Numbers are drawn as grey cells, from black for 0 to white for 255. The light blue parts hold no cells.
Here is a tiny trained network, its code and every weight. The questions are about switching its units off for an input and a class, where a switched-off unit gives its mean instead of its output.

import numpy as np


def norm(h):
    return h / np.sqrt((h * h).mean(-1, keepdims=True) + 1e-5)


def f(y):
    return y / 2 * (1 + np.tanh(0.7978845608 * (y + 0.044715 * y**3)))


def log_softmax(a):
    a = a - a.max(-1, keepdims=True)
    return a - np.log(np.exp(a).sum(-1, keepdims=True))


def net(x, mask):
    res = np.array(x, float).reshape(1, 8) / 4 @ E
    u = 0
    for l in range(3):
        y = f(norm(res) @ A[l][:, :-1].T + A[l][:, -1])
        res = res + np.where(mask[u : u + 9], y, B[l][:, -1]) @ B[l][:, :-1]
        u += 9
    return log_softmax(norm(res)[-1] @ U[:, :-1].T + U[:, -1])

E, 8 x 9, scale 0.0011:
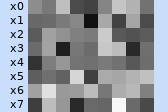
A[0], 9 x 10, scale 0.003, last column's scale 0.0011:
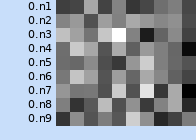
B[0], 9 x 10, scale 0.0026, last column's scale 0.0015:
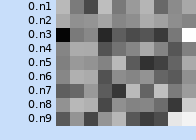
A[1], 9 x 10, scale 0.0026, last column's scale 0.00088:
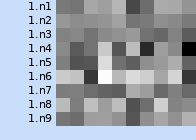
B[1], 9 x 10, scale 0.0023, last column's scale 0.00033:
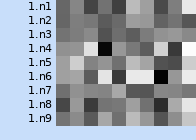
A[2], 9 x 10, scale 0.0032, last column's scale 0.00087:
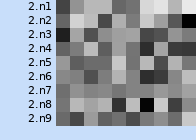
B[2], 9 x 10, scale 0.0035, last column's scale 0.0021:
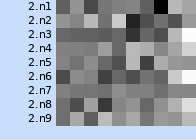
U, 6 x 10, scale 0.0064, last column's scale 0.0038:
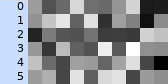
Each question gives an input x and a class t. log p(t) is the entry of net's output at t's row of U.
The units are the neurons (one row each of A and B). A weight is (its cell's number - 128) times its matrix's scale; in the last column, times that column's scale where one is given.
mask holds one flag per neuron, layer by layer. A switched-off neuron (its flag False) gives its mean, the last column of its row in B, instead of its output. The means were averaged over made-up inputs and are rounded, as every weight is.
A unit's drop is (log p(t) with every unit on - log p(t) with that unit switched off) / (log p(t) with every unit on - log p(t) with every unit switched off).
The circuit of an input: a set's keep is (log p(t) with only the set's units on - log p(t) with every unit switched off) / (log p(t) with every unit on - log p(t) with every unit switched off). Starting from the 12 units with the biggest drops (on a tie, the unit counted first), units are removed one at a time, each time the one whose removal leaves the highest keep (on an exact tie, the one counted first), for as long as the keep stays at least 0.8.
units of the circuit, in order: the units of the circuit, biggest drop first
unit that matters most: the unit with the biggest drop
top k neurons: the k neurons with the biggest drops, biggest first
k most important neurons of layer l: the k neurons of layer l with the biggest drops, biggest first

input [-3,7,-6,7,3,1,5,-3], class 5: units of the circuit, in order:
[1.n6 0.n3]
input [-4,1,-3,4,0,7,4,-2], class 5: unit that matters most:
1.n6
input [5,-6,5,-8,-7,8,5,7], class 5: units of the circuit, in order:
[0.n3 1.n6]
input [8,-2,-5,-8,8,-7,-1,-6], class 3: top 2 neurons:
[0.n9 2.n3]
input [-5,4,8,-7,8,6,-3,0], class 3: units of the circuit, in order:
[1.n4 0.n3 2.n8]
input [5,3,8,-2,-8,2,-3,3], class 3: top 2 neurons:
[0.n3 2.n4]
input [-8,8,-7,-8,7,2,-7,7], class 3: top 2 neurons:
[0.n3 2.n3]
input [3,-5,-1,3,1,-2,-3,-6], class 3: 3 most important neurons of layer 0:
[0.n9 0.n7 0.n5]
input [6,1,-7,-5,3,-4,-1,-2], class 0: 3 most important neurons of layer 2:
[2.n8 2.n6 2.n4]
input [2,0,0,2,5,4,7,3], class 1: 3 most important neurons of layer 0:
[0.n6 0.n4 0.n1]
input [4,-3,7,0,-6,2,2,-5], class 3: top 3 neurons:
[0.n9 0.n3 1.n4]
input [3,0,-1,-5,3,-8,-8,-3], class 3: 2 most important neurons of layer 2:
[2.n3 2.n1]
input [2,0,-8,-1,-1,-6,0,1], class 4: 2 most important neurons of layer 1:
[1.n4 1.n5]
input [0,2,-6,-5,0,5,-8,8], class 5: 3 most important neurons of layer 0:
[0.n3 0.n1 0.n9]
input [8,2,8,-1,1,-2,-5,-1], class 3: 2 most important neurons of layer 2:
[2.n1 2.n4]
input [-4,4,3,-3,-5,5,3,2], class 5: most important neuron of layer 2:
[2.n6]
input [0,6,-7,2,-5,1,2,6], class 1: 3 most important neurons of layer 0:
[0.n5 0.n1 0.n6]
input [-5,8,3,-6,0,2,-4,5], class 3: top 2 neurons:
[0.n3 1.n4]
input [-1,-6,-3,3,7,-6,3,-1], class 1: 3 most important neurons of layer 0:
[0.n4 0.n9 0.n6]
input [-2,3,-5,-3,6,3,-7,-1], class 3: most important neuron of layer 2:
[2.n8]
